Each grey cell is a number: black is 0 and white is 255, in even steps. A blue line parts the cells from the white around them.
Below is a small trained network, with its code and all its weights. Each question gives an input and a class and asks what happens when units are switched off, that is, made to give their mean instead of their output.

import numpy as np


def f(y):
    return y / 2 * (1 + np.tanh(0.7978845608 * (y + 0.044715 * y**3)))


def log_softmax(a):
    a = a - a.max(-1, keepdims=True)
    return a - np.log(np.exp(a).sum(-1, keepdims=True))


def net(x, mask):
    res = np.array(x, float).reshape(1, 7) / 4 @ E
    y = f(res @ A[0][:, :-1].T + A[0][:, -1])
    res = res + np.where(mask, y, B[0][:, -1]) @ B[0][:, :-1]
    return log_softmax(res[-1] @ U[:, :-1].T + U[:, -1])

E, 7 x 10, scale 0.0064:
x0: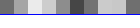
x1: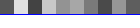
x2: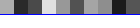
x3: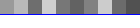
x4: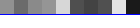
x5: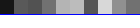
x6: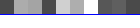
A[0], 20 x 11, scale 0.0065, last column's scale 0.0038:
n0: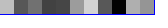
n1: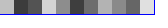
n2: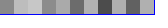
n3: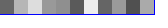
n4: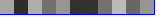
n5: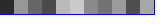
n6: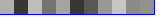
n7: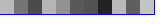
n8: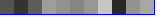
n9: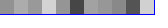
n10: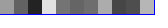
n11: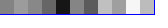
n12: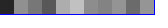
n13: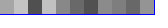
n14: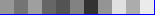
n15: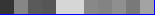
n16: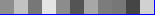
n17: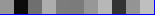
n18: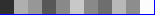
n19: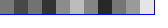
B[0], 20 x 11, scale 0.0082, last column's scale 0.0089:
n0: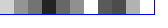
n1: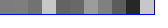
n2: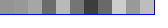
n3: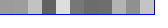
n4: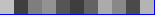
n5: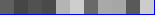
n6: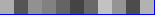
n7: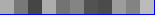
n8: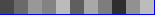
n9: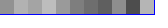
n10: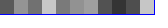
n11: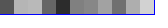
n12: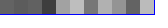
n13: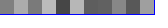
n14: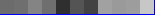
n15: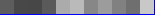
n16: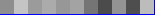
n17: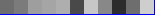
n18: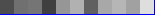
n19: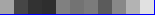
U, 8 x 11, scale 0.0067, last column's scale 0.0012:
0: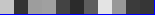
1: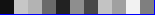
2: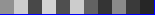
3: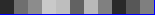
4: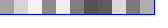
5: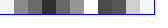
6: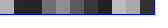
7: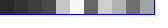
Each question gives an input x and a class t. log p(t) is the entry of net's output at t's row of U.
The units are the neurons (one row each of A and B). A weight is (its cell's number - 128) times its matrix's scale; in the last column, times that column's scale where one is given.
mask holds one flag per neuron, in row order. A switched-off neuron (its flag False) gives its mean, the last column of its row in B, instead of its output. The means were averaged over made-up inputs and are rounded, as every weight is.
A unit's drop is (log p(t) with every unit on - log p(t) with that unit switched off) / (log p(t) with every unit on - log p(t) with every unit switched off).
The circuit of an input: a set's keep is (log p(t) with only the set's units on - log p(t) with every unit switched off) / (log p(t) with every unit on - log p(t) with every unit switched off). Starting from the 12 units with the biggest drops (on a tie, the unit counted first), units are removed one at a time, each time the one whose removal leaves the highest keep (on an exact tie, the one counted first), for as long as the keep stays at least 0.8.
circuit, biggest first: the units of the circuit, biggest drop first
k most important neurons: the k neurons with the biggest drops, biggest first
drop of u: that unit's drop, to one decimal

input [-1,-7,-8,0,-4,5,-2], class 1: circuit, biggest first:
[n11]
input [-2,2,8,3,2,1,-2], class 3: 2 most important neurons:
[n17; n8]
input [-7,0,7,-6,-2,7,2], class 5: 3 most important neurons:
[n0; n19; n17]
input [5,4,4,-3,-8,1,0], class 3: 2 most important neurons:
[n19; n8]
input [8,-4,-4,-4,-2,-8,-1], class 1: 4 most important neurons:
[n11; n14; n1; n17]
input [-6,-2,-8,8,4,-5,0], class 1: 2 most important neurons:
[n0; n14]
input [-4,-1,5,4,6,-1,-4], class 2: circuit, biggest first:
[n10; n13]
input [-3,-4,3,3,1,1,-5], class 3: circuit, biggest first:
[n10; n17]
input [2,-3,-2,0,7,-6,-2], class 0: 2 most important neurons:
[n4; n6]
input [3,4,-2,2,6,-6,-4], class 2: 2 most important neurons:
[n13; n7]
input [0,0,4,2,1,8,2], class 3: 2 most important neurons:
[n8; n10]
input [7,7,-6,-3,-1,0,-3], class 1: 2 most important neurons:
[n14; n11]
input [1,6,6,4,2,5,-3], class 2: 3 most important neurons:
[n13; n16; n7]
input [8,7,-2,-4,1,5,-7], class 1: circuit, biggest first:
[n14]
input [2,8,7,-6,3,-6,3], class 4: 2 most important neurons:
[n3; n2]
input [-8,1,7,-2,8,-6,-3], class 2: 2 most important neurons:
[n10; n1]
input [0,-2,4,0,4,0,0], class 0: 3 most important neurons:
[n4; n6; n0]
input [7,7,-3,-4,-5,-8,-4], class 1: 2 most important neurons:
[n11; n14]
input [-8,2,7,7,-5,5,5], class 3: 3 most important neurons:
[n8; n10; n17]
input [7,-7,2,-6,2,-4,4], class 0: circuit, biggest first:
[n6]
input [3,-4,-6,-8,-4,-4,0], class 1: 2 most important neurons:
[n11; n14]
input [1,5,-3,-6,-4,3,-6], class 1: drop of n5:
0.0
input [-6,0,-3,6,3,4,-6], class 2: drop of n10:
0.2
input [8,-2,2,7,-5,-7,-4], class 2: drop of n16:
0.3
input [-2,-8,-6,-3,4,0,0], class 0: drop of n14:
0.1
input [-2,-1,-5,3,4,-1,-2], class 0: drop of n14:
0.1
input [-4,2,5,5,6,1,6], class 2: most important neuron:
[n16]
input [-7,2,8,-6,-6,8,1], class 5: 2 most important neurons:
[n0; n19]
